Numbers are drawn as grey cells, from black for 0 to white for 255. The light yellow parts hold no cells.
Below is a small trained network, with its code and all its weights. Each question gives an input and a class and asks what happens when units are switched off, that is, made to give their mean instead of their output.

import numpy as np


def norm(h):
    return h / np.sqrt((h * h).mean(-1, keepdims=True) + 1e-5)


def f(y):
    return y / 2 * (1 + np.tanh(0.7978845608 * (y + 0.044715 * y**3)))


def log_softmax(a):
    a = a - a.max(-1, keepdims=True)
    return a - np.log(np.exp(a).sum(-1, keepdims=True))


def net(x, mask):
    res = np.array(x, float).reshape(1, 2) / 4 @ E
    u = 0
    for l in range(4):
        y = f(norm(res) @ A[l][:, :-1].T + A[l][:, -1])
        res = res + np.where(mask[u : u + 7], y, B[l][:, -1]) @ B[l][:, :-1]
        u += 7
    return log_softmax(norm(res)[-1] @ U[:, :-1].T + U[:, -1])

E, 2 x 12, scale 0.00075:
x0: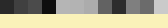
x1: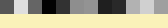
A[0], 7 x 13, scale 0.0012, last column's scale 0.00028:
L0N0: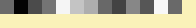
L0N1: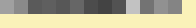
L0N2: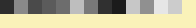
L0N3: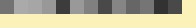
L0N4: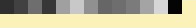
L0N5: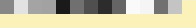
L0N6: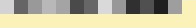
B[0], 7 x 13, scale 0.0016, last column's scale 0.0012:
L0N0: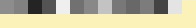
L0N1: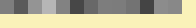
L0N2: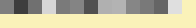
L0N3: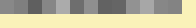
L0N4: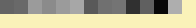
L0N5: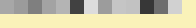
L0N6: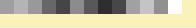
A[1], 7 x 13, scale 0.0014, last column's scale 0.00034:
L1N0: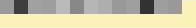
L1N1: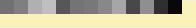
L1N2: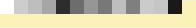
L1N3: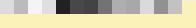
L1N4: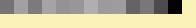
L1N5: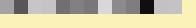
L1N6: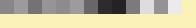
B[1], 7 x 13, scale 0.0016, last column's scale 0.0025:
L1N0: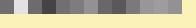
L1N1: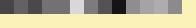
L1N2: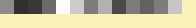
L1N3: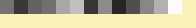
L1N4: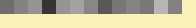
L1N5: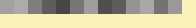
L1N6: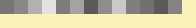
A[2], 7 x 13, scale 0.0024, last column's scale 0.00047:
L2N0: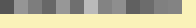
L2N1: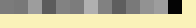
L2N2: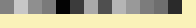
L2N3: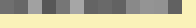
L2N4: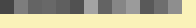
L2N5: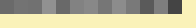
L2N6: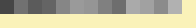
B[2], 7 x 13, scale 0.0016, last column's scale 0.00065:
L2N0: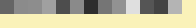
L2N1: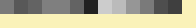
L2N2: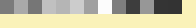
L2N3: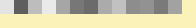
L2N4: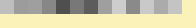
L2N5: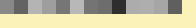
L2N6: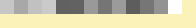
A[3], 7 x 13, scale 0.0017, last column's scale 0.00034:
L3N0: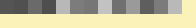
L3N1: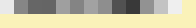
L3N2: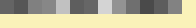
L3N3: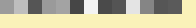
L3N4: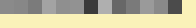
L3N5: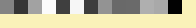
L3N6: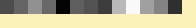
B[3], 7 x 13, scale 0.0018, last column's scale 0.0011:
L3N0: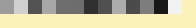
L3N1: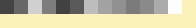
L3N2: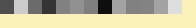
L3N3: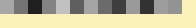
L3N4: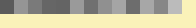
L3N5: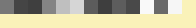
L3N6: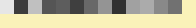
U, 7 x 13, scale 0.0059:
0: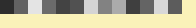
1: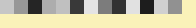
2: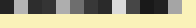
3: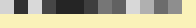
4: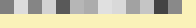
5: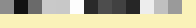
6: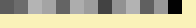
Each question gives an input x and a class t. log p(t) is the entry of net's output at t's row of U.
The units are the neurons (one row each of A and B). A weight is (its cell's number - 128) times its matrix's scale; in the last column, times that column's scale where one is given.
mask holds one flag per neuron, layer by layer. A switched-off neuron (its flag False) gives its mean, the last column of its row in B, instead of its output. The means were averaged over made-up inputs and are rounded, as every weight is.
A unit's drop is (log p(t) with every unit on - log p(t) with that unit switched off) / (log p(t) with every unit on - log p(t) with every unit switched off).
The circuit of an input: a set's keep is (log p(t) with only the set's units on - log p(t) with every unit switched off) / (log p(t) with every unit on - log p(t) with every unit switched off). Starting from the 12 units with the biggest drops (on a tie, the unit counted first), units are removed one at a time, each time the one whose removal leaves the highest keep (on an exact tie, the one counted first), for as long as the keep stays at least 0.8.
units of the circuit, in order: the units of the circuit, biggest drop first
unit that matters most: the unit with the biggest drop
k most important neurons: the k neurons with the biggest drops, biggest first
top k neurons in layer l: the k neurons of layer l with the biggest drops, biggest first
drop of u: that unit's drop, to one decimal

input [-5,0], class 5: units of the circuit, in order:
[L1N3]
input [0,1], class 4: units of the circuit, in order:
[L1N2, L2N2, L1N3]
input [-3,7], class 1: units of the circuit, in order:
[L0N5, L3N3]
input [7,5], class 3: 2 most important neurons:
[L1N2, L1N3]
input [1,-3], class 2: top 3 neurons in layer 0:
[L0N0, L0N2, L0N5]
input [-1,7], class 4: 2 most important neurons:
[L2N2, L0N5]
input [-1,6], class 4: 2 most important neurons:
[L0N6, L0N5]
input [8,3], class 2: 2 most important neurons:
[L0N0, L0N4]
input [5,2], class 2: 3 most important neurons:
[L0N0, L0N4, L0N6]
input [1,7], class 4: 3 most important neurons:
[L2N2, L1N3, L1N2]
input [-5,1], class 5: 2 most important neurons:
[L1N3, L0N0]
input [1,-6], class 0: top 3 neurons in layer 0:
[L0N6, L0N5, L0N2]
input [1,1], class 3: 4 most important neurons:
[L1N2, L1N3, L0N4, L3N6]
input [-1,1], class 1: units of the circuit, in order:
[L0N5]
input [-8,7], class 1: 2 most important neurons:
[L0N5, L1N2]
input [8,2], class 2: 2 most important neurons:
[L0N0, L1N3]
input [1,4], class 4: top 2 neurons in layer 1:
[L1N2, L1N3]
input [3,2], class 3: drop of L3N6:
1.3
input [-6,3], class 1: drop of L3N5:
0.0
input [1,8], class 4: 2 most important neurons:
[L2N2, L1N3]
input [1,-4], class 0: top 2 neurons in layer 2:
[L2N0, L2N1]
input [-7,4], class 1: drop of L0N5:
1.7
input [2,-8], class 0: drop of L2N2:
0.2
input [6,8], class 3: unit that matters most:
L3N6
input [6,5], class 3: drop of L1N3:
1.3
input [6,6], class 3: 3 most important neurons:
[L1N3, L1N2, L3N6]
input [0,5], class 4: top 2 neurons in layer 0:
[L0N6, L0N5]
